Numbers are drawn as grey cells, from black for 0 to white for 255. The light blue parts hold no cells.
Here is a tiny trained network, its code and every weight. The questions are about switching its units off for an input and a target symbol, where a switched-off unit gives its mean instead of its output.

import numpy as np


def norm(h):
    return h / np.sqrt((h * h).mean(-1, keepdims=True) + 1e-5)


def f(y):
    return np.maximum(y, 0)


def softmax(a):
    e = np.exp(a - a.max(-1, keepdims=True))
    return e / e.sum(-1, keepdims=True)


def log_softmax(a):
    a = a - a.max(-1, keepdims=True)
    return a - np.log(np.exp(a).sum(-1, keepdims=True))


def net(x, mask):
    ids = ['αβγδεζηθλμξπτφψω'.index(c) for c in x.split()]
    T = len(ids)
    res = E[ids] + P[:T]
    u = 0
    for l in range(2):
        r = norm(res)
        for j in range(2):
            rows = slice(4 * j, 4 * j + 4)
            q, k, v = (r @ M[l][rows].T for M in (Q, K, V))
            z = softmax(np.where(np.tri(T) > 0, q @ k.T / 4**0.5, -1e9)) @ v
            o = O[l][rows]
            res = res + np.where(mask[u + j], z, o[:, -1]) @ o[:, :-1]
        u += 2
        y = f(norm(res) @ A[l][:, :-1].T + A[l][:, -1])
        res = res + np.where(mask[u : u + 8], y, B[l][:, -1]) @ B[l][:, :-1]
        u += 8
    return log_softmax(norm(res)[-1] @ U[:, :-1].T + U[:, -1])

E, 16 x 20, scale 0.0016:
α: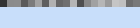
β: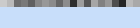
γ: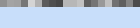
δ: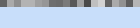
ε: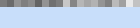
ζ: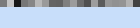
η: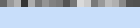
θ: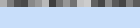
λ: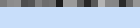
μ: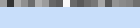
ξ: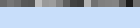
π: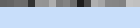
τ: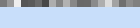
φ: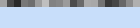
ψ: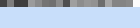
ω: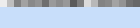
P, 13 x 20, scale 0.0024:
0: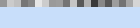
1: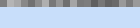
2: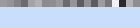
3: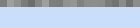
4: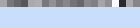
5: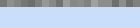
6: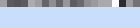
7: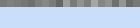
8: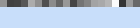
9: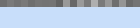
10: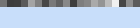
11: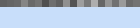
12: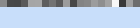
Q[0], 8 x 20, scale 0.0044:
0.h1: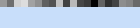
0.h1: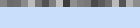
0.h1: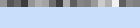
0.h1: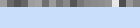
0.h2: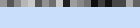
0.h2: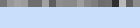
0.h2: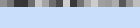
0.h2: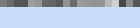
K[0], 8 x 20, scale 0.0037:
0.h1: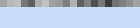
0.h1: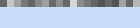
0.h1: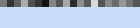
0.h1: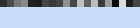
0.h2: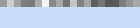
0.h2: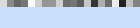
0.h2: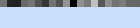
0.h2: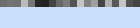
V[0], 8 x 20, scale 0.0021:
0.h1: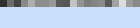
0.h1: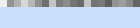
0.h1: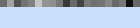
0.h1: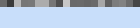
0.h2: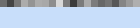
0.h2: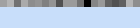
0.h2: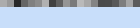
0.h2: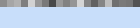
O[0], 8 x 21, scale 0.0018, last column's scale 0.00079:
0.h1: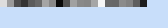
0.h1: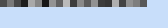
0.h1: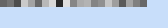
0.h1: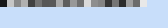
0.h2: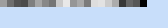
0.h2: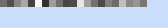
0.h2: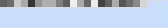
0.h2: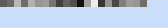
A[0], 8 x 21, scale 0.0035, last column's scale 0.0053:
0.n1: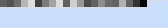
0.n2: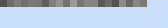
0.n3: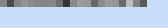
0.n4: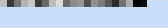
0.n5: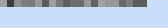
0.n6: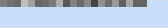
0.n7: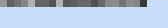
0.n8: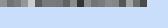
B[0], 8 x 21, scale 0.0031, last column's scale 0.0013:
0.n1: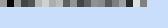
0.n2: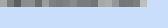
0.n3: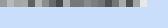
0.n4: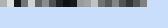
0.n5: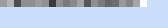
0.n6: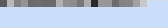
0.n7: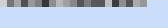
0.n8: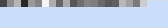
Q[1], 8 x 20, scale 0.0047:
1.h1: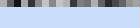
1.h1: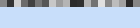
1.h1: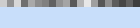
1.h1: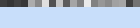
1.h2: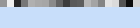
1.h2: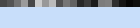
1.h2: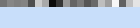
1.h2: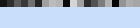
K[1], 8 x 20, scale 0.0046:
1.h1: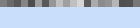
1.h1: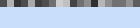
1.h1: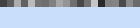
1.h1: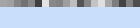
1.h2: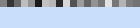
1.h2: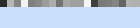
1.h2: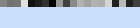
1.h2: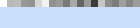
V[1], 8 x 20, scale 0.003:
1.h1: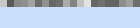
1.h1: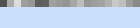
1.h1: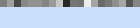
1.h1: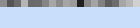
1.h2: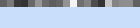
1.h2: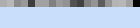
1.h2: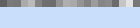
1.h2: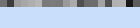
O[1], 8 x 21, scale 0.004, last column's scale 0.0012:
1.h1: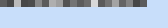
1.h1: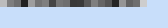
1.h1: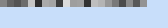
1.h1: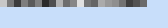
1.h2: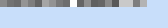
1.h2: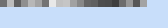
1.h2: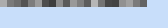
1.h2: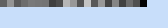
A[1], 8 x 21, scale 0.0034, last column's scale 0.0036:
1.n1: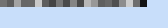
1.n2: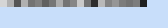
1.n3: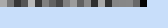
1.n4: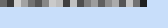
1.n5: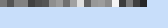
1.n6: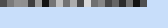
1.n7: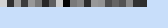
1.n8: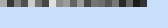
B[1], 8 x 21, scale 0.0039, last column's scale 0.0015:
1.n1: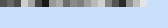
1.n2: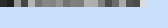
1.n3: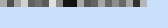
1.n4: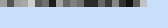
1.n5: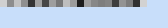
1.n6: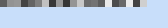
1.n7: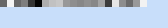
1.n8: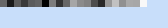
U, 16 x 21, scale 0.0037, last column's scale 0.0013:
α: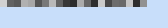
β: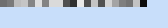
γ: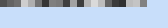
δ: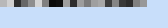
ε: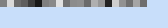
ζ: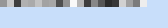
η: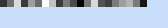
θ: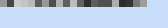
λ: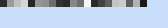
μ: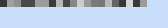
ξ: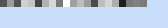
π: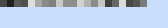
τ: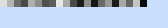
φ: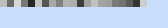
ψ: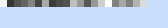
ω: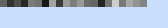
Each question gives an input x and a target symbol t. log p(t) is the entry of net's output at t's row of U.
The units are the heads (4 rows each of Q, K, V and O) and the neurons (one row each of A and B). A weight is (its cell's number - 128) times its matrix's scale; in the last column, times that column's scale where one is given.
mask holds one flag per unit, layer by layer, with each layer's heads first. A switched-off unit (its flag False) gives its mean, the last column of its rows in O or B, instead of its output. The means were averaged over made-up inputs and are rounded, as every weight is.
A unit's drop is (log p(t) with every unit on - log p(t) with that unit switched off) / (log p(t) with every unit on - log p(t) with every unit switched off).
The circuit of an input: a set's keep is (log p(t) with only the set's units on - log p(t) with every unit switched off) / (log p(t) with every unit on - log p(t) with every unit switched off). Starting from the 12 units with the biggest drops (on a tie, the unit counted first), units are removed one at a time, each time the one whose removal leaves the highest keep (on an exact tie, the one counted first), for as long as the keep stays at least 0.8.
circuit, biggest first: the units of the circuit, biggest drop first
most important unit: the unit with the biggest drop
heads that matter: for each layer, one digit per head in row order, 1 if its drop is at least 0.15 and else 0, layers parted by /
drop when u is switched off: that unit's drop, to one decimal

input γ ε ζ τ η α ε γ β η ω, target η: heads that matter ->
01 / 00
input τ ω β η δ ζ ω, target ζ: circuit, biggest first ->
1.h2
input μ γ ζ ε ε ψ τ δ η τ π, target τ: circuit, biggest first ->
0.n7; 0.h1; 0.h2
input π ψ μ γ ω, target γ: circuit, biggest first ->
1.n1; 0.h2
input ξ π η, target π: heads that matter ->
00 / 00
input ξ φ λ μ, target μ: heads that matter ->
10 / 00
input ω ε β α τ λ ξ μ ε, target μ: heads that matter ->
10 / 00
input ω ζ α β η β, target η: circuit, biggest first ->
1.h1; 0.h1
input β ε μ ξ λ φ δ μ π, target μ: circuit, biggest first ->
1.n6; 0.h1
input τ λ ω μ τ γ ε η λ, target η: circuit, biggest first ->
0.h2; 0.n8
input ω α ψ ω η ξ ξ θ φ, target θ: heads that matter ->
01 / 00
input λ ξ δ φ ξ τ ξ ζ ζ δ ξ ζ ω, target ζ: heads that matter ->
00 / 01
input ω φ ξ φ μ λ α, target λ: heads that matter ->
01 / 00
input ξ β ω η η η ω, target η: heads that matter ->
00 / 00
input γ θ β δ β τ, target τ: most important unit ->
0.h2
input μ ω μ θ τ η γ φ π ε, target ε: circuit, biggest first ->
0.h1; 1.h2; 1.n7
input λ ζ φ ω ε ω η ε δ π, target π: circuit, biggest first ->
0.h2; 1.h1; 1.n2
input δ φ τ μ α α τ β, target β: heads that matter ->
10 / 01
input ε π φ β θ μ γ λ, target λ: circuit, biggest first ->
0.h2; 1.h1
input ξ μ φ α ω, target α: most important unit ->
1.n3
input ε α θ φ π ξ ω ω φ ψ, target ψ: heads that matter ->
10 / 01
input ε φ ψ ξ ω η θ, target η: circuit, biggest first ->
0.n8; 0.h2
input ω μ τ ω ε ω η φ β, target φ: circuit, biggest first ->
0.h2; 1.n5
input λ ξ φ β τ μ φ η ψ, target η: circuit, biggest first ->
0.h2; 0.n8
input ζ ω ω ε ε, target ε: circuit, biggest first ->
1.n7; 0.h1
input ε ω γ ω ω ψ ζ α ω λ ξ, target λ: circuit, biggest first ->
0.h1; 0.h2
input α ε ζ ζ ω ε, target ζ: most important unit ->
1.h2
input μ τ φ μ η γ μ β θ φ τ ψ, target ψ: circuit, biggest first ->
0.h1; 0.n2; 1.h2
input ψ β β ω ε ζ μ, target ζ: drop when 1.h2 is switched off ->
0.3
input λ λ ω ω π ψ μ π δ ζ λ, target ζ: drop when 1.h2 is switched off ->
0.3
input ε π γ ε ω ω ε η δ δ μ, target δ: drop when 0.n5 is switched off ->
0.1
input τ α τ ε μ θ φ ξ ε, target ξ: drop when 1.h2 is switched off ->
0.1
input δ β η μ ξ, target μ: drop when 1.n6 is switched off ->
0.6
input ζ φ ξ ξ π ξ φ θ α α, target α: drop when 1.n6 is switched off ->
0.0
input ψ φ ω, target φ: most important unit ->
1.n5
